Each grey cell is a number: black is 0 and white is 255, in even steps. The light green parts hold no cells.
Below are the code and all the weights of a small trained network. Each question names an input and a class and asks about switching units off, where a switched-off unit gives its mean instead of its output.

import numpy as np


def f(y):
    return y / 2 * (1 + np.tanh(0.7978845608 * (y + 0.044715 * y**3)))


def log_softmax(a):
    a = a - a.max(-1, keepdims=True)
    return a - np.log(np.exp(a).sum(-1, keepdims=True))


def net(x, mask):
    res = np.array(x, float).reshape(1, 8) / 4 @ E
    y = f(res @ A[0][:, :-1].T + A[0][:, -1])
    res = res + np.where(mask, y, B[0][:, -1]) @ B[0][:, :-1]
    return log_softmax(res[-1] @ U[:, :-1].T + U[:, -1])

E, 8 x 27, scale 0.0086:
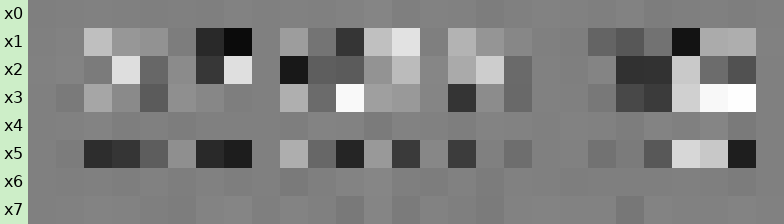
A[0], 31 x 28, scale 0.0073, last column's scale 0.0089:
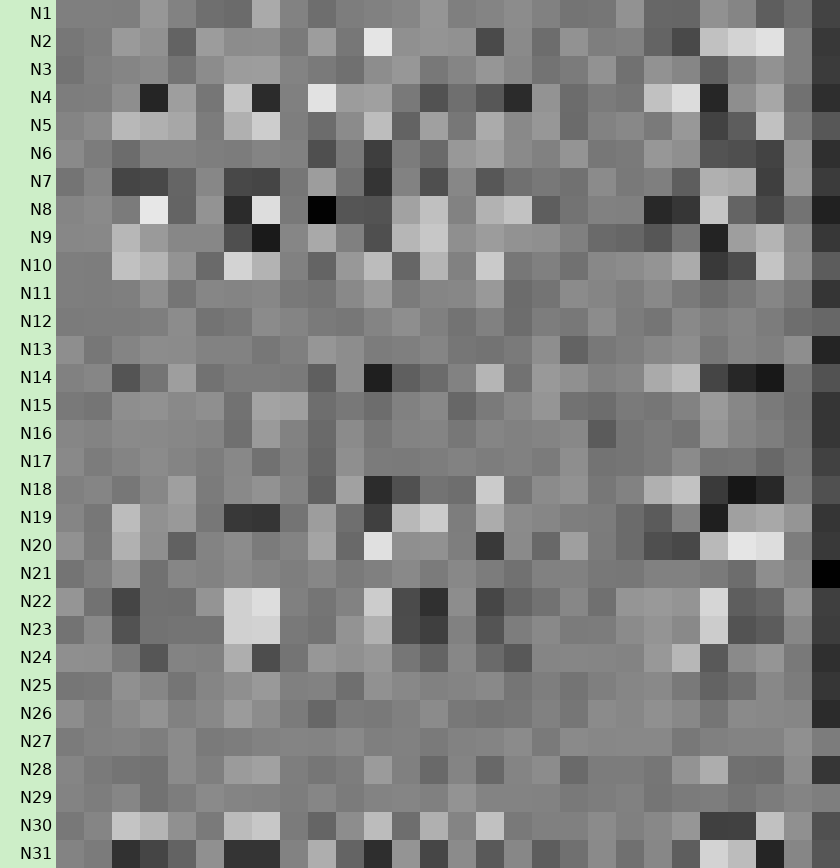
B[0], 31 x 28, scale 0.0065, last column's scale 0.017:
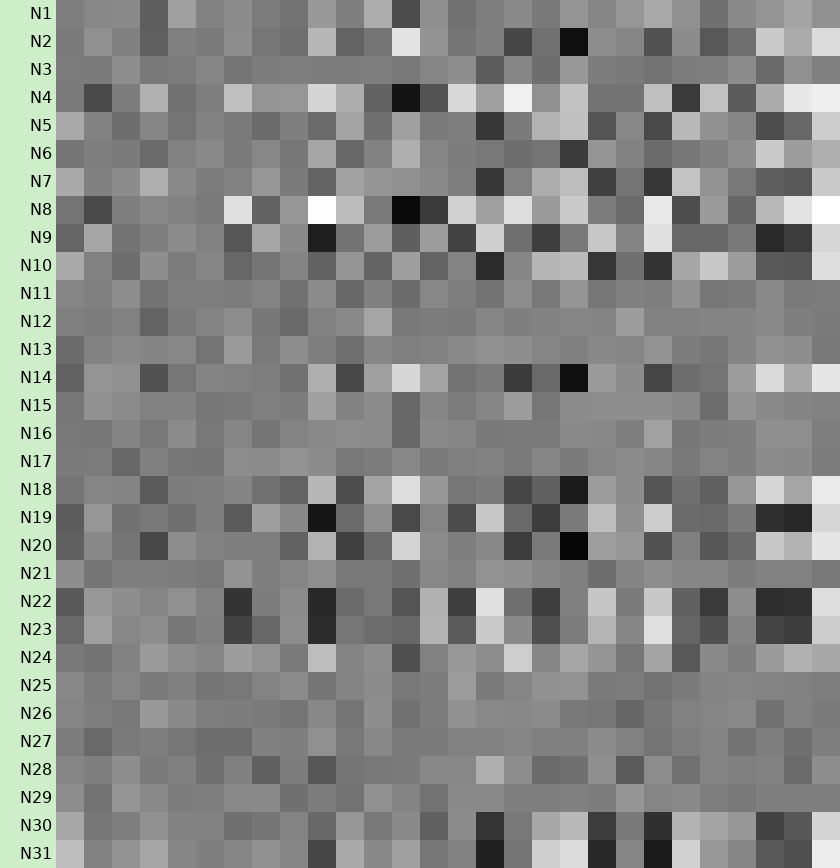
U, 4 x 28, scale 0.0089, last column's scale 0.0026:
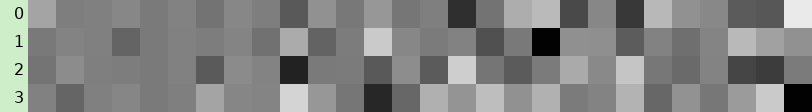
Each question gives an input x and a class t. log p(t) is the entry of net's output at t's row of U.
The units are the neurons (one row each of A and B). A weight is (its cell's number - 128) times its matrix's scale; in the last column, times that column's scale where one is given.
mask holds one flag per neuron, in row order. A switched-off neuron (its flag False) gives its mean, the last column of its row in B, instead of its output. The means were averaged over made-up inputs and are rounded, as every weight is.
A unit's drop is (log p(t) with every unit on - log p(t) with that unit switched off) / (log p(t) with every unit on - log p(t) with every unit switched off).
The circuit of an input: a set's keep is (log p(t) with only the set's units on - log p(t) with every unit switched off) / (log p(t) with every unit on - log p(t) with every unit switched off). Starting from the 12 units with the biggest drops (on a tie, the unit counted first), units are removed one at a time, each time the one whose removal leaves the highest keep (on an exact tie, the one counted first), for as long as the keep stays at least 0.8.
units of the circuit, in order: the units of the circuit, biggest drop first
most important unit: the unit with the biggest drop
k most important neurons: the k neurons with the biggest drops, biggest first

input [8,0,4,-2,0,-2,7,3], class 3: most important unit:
N8
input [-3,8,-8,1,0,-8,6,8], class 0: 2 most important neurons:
(N10; N30)
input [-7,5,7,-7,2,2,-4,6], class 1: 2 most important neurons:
(N14; N18)
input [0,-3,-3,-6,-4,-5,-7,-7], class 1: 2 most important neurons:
(N18; N14)
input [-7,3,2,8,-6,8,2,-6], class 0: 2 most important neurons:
(N31; N7)
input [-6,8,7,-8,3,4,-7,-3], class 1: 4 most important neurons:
(N14; N18; N6; N22)
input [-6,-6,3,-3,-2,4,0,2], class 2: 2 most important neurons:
(N22; N23)
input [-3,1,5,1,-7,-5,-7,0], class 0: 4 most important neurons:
(N4; N30; N10; N5)
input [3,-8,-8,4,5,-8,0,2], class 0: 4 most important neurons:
(N10; N30; N5; N8)
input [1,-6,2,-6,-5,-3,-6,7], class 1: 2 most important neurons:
(N18; N14)
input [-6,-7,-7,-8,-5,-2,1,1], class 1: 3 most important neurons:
(N18; N14; N8)
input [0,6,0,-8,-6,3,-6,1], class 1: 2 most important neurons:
(N14; N18)
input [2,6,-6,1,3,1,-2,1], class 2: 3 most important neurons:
(N9; N19; N8)
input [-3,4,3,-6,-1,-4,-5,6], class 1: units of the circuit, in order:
(N18)
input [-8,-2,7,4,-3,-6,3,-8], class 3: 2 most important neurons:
(N8; N31)
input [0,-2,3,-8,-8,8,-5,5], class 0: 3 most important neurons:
(N31; N7; N20)
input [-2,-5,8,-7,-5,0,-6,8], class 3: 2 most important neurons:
(N8; N20)
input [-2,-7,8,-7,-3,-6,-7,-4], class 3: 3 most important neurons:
(N8; N20; N2)
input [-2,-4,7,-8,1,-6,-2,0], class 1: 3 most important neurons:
(N18; N14; N4)
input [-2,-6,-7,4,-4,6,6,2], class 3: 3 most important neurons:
(N4; N24; N10)
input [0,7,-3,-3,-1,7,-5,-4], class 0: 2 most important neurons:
(N31; N7)
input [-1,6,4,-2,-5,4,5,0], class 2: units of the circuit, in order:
(N19)
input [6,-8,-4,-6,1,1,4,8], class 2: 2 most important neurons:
(N22; N23)
